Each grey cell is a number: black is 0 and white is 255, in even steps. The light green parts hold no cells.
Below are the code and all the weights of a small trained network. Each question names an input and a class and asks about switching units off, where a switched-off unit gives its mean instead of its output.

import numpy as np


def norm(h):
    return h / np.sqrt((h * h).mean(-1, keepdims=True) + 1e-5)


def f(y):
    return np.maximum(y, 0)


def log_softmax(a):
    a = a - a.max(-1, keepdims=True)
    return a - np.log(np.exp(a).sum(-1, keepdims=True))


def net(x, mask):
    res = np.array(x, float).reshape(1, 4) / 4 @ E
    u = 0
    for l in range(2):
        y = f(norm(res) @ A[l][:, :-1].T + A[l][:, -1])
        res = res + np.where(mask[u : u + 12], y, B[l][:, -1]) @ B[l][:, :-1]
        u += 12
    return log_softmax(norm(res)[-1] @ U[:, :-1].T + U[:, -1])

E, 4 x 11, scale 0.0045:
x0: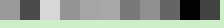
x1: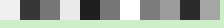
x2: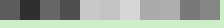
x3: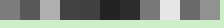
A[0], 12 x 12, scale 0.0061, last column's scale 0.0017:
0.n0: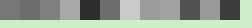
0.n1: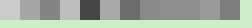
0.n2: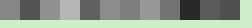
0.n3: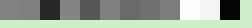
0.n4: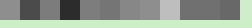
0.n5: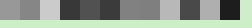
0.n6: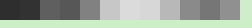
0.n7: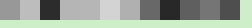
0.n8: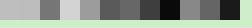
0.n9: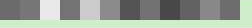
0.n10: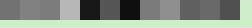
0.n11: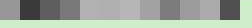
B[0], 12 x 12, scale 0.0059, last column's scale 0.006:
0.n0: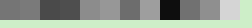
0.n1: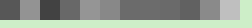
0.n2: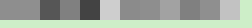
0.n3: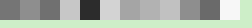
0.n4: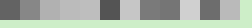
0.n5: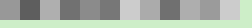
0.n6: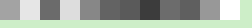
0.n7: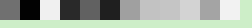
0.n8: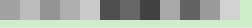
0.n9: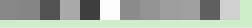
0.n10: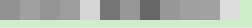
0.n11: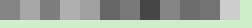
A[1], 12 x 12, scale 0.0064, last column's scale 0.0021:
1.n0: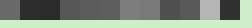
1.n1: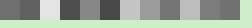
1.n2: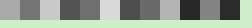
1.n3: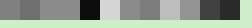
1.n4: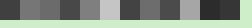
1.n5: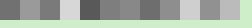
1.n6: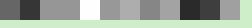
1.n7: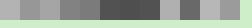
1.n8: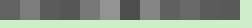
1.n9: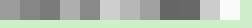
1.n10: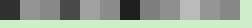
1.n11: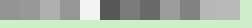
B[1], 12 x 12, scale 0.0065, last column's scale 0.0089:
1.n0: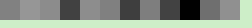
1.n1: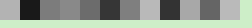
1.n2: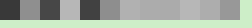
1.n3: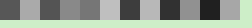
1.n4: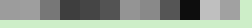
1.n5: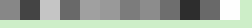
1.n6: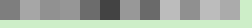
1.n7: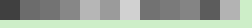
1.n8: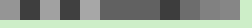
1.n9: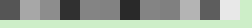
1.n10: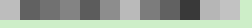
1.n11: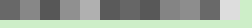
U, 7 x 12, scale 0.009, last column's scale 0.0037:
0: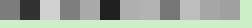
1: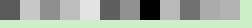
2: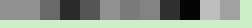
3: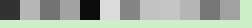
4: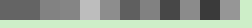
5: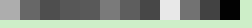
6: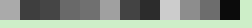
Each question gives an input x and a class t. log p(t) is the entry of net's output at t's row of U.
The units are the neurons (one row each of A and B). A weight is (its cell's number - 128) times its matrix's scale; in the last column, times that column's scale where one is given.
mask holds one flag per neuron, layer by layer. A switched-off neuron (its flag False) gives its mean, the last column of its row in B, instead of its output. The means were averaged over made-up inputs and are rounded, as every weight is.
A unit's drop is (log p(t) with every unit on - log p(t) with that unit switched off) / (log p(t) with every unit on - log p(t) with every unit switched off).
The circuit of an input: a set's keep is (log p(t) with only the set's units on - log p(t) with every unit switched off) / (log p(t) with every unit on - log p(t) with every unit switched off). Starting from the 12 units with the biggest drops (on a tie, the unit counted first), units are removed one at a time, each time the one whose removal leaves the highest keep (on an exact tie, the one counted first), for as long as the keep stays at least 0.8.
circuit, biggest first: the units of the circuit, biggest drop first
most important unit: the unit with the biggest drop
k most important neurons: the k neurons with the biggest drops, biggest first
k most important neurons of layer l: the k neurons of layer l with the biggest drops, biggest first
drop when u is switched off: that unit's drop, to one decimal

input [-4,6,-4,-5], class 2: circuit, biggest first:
[0.n0; 0.n1]
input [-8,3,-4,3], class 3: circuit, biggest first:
[0.n3]
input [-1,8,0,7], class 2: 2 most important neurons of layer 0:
[0.n0; 0.n7]
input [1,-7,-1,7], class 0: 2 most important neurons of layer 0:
[0.n5; 0.n0]
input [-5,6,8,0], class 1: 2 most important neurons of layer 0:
[0.n6; 0.n11]
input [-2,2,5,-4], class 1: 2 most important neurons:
[0.n6; 0.n11]
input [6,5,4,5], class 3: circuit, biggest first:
[0.n2; 1.n2]
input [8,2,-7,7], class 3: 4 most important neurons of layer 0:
[0.n2; 0.n7; 0.n6; 0.n9]
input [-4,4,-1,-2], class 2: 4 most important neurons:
[0.n0; 1.n0; 0.n1; 0.n9]
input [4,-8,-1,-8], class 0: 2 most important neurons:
[0.n7; 1.n1]
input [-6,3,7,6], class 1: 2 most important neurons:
[0.n6; 0.n7]
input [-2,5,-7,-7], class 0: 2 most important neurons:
[0.n7; 0.n6]
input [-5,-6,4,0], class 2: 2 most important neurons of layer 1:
[1.n10; 1.n4]
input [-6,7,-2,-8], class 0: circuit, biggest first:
[0.n7]
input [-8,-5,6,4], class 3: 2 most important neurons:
[0.n3; 0.n8]
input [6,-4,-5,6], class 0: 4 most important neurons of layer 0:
[0.n5; 0.n10; 0.n3; 0.n6]
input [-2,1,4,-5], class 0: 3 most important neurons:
[0.n7; 1.n1; 0.n8]
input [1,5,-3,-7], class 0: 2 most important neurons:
[0.n7; 0.n8]
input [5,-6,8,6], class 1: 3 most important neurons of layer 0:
[0.n7; 0.n6; 0.n4]
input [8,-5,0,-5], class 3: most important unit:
0.n9
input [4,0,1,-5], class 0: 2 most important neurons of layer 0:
[0.n7; 0.n3]
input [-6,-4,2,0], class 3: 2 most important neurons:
[0.n3; 0.n0]
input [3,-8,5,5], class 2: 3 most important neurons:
[0.n7; 1.n4; 0.n9]
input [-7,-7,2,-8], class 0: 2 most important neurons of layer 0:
[0.n7; 0.n9]
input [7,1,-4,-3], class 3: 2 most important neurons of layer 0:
[0.n2; 0.n9]
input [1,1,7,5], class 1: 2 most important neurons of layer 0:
[0.n6; 0.n7]
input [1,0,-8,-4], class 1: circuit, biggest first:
[0.n8]
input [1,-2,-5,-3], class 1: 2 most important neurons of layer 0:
[0.n8; 0.n5]
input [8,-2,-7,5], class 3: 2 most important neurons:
[0.n9; 1.n2]
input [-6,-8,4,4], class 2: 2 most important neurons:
[0.n7; 1.n10]
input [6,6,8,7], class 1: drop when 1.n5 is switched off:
0.2
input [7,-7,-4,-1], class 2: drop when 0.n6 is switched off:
0.1
